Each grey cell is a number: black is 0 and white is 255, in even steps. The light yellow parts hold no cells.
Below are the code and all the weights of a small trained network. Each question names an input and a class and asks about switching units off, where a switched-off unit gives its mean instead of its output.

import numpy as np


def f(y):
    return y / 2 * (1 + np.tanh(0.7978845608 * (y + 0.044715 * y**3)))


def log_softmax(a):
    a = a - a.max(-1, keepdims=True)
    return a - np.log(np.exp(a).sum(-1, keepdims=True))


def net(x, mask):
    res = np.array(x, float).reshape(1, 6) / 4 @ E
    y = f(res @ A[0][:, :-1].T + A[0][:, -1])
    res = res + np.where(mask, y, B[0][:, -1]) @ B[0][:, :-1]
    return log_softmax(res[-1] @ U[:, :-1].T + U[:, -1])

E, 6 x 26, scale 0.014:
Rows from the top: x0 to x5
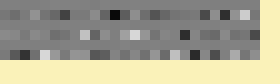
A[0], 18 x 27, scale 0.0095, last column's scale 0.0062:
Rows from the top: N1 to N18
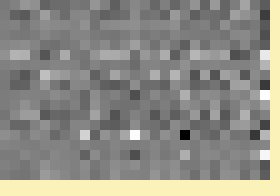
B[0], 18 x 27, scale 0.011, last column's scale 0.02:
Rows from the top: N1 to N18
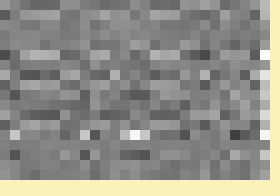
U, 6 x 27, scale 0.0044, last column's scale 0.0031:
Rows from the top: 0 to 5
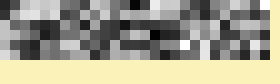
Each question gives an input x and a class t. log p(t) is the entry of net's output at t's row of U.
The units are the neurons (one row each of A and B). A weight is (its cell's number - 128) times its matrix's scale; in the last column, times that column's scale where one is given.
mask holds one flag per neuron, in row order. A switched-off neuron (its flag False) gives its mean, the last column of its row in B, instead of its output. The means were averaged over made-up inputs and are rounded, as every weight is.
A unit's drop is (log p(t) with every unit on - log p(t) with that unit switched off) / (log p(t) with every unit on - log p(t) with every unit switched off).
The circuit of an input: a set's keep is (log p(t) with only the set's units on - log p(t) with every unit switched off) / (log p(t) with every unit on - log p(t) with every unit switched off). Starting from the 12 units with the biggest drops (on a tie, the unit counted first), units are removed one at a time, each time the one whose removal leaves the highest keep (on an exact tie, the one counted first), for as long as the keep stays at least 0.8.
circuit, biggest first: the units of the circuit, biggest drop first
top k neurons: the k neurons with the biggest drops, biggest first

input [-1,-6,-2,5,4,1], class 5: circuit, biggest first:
(N8)
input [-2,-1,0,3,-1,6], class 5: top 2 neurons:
(N8, N6)
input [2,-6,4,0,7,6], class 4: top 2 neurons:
(N14, N8)
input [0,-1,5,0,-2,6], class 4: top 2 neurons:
(N14, N8)
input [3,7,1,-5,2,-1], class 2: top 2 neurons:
(N12, N6)
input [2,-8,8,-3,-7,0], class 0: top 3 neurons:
(N6, N12, N1)
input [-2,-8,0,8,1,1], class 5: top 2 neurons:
(N8, N9)
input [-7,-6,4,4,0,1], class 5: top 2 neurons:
(N8, N9)
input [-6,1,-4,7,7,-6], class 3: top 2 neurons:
(N12, N1)
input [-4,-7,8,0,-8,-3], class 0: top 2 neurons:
(N14, N6)
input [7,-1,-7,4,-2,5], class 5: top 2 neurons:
(N6, N8)
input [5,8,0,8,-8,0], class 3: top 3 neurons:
(N12, N6, N1)
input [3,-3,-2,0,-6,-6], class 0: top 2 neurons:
(N14, N6)
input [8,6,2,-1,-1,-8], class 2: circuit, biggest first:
(N14)
